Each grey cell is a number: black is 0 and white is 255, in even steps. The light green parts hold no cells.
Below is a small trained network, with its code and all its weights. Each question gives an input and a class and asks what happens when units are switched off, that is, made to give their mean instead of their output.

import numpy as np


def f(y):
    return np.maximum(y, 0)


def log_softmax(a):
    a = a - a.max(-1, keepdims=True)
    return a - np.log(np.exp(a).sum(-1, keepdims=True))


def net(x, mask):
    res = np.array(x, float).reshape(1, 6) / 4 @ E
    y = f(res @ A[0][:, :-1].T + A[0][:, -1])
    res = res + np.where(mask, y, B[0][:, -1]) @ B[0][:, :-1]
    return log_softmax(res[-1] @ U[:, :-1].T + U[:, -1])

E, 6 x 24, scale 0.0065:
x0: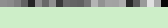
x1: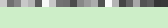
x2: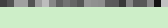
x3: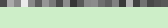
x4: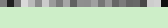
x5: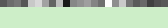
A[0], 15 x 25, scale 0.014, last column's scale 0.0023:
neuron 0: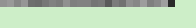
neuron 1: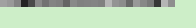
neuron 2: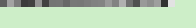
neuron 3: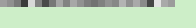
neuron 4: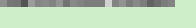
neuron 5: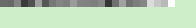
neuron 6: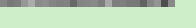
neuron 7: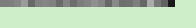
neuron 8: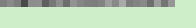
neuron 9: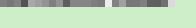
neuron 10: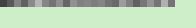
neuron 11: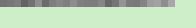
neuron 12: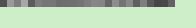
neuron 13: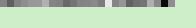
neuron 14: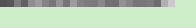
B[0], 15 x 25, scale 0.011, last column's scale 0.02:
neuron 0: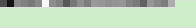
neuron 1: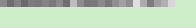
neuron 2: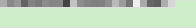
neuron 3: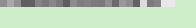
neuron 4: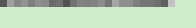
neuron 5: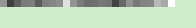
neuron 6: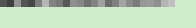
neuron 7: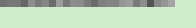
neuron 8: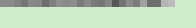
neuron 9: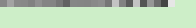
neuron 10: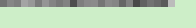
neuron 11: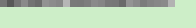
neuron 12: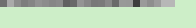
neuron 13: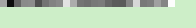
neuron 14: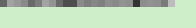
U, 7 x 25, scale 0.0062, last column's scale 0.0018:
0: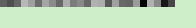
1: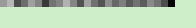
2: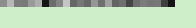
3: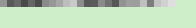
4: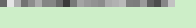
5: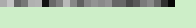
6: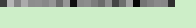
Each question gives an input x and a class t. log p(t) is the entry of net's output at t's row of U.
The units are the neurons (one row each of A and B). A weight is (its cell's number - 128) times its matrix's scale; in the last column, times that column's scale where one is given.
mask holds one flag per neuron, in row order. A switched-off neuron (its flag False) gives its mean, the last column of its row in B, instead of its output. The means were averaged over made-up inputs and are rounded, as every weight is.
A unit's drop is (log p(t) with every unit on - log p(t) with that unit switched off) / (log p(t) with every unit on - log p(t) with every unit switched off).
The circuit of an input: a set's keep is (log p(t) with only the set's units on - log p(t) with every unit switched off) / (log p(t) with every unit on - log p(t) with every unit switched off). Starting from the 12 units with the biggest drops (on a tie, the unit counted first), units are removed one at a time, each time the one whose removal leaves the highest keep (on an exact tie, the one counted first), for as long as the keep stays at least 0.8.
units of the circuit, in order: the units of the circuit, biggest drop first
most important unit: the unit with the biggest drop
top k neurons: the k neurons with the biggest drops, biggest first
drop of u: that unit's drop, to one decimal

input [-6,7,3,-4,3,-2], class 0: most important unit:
neuron 3
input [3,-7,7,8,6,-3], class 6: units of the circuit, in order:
(neuron 13; neuron 1)
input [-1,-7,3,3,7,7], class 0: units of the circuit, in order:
(neuron 3; neuron 10)
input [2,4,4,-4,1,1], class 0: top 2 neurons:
(neuron 3; neuron 5)
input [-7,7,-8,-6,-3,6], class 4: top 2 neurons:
(neuron 9; neuron 4)
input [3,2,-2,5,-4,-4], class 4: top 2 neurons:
(neuron 13; neuron 5)
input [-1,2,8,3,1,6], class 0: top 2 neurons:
(neuron 3; neuron 9)
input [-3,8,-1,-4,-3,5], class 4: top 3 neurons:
(neuron 9; neuron 5; neuron 4)
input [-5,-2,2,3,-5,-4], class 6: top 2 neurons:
(neuron 13; neuron 2)
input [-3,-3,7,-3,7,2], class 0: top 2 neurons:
(neuron 3; neuron 12)
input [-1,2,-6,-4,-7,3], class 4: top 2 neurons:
(neuron 13; neuron 5)
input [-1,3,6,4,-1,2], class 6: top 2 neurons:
(neuron 2; neuron 1)
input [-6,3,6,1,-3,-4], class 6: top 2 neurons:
(neuron 13; neuron 2)
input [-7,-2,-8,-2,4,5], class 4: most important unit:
neuron 5
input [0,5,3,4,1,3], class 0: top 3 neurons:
(neuron 3; neuron 5; neuron 1)
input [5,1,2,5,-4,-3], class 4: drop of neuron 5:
0.5
